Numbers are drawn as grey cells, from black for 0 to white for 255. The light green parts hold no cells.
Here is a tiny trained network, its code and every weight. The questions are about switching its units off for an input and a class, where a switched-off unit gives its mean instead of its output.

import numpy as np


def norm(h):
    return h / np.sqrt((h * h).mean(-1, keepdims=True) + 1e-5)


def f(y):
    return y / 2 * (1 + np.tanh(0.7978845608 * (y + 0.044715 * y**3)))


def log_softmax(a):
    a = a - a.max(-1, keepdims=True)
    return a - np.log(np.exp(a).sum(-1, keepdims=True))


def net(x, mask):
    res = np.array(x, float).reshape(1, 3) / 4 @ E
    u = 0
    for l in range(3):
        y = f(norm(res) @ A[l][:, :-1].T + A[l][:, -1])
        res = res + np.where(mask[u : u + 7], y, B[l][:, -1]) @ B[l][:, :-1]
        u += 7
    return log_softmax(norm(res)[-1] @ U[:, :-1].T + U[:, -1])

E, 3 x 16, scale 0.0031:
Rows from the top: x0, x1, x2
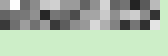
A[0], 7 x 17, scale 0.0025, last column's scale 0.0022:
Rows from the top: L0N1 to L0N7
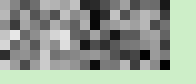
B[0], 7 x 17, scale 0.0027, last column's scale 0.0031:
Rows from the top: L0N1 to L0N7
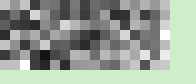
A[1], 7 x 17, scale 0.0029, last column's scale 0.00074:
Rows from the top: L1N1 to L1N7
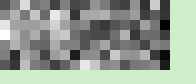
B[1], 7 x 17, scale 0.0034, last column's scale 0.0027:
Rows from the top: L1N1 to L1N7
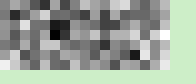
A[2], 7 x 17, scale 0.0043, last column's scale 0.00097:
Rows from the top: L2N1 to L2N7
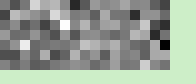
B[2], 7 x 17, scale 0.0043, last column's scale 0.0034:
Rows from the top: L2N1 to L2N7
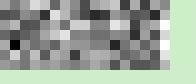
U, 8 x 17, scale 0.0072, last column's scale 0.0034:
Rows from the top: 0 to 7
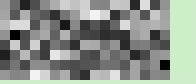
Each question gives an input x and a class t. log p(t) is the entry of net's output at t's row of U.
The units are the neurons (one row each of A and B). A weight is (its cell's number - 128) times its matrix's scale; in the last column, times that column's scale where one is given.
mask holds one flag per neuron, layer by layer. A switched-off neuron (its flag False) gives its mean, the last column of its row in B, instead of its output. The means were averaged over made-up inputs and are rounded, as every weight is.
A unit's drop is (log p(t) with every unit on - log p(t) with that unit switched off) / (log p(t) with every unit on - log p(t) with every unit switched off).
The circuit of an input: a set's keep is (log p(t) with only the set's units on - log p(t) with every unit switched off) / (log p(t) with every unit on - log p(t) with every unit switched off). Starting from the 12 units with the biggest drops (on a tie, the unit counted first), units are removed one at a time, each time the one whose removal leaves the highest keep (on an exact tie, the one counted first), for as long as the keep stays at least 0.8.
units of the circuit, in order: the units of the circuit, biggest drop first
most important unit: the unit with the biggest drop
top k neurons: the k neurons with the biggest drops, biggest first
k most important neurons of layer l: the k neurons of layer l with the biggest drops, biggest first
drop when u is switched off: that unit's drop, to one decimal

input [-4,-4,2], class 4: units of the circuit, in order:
[L2N6]
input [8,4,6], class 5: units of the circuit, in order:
[L2N2, L1N4]
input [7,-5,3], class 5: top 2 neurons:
[L2N2, L0N6]
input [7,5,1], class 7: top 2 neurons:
[L1N2, L2N1]
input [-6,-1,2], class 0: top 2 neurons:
[L0N7, L1N4]
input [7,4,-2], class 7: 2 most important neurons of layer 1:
[L1N2, L1N7]
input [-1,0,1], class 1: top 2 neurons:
[L0N4, L1N7]
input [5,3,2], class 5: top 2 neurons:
[L2N2, L0N6]
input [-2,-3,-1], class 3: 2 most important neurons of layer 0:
[L0N2, L0N5]
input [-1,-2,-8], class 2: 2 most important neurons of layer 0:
[L0N7, L0N1]
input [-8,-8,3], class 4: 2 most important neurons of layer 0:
[L0N7, L0N2]
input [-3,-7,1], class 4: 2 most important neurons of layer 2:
[L2N6, L2N5]
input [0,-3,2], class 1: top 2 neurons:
[L0N6, L1N6]
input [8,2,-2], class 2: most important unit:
L1N4
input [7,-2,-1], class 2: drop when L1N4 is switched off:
0.1
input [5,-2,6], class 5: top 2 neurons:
[L2N2, L1N4]
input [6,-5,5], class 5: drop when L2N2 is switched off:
0.2
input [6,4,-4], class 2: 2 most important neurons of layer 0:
[L0N7, L0N2]
